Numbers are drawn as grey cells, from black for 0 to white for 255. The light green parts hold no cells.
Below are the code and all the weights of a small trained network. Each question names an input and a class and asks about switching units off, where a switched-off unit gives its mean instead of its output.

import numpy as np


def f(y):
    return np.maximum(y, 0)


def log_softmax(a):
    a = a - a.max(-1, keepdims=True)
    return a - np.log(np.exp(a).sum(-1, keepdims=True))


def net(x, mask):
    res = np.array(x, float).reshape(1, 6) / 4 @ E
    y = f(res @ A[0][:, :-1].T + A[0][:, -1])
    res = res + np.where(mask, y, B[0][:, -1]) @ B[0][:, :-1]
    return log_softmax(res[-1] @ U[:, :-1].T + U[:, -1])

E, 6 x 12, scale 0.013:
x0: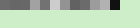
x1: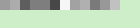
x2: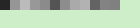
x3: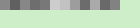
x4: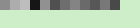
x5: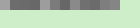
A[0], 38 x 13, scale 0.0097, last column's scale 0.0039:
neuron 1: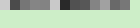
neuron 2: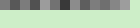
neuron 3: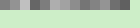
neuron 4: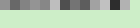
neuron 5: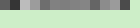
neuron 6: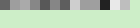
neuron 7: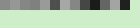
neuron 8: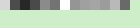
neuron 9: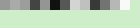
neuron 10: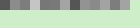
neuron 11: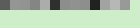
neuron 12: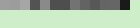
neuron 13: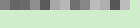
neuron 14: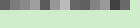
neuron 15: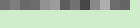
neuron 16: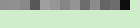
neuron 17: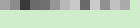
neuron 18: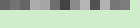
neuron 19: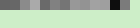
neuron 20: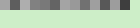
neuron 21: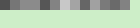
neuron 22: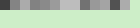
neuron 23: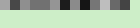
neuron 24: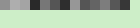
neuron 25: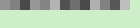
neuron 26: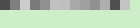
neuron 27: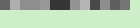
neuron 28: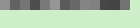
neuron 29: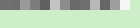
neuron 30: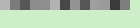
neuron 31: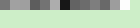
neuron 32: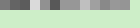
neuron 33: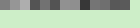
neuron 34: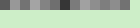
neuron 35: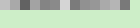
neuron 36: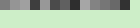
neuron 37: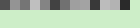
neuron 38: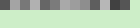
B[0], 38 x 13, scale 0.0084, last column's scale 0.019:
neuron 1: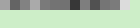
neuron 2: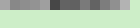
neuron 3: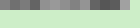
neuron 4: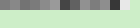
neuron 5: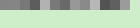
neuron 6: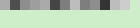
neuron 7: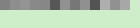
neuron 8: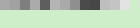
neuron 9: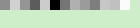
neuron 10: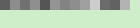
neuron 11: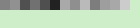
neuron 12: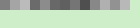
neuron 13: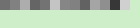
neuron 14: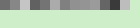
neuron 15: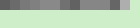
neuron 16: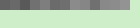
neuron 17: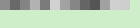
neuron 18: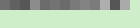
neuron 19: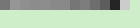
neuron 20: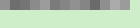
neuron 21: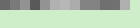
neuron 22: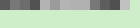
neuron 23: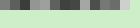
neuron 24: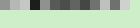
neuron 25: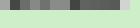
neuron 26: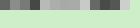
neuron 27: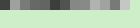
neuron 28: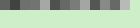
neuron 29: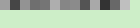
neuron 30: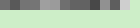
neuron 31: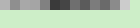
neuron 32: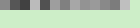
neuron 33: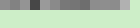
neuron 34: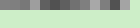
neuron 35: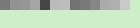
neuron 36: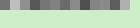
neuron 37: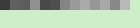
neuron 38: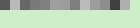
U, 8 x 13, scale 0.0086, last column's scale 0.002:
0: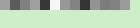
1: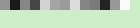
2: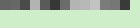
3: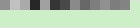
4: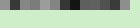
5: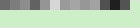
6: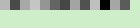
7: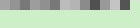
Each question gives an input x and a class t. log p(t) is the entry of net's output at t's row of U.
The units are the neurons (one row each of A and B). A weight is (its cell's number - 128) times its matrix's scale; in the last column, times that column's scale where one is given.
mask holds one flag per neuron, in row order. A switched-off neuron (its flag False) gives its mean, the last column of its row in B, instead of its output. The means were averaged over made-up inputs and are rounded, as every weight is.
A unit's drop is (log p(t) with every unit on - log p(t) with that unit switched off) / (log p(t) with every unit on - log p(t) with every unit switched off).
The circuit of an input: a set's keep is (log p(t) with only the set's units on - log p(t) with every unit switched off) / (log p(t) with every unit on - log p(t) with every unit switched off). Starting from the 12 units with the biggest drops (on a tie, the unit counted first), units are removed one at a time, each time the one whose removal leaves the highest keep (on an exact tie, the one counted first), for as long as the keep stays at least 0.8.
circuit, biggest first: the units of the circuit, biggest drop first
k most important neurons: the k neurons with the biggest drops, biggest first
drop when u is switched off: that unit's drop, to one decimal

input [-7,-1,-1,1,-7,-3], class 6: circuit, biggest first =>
neuron 6
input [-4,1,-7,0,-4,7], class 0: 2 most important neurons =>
neuron 9; neuron 11
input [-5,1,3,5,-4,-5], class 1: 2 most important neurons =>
neuron 6; neuron 29
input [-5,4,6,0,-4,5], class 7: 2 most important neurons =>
neuron 9; neuron 8
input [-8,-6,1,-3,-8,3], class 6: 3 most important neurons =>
neuron 6; neuron 31; neuron 38
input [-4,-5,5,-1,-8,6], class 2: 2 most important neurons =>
neuron 37; neuron 18
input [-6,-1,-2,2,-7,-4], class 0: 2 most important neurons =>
neuron 9; neuron 17
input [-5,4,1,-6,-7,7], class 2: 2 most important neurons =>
neuron 37; neuron 32
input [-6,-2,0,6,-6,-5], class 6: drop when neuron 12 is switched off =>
-0.1
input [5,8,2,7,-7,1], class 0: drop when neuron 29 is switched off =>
0.0
